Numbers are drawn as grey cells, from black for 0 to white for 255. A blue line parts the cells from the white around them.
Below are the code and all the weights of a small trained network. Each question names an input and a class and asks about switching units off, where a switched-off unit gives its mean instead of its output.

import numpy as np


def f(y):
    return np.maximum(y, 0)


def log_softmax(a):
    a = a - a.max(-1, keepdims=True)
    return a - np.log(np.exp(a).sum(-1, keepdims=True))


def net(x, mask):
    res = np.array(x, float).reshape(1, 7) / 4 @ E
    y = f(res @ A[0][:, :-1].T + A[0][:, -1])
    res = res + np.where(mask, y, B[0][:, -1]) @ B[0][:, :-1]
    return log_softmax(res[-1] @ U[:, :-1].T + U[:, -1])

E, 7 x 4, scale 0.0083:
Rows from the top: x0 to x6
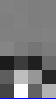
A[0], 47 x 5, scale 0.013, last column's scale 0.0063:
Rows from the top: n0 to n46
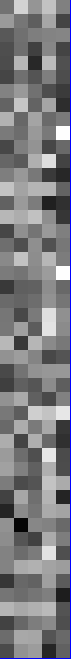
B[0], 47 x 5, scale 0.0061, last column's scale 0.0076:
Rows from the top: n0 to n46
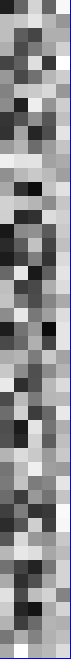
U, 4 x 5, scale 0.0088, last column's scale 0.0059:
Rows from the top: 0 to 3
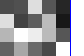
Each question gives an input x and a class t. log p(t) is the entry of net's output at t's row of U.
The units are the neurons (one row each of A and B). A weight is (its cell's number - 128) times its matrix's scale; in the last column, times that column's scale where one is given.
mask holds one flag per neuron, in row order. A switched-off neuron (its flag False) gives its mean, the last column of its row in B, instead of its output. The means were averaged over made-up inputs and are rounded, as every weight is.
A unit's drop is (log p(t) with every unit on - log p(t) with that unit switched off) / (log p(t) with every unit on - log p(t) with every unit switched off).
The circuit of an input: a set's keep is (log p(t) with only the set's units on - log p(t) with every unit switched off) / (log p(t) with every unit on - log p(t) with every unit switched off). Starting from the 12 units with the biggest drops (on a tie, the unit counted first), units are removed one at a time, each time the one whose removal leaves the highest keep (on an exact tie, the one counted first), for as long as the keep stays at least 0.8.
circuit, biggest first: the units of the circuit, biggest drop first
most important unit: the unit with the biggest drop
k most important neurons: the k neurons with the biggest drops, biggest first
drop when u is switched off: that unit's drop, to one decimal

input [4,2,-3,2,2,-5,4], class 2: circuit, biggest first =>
[n32; n39]
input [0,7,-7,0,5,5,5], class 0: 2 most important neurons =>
[n4; n7]
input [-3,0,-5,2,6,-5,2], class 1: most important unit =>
n27
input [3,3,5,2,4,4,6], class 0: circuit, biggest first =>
[n4; n7]
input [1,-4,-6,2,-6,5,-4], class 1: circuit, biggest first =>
[n15; n13]
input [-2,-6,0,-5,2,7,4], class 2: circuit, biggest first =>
[n46; n14]
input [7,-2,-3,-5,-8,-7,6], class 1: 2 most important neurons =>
[n43; n13]
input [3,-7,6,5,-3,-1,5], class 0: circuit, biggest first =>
[n0; n18]
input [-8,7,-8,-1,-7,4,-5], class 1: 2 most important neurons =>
[n15; n13]
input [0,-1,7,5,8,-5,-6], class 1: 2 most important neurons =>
[n27; n20]
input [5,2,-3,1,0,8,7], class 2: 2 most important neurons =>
[n46; n14]
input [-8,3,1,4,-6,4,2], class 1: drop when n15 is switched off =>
0.2
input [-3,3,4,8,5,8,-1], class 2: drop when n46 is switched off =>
0.1
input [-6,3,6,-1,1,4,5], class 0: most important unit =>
n7
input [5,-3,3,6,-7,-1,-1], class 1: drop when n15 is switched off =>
0.1
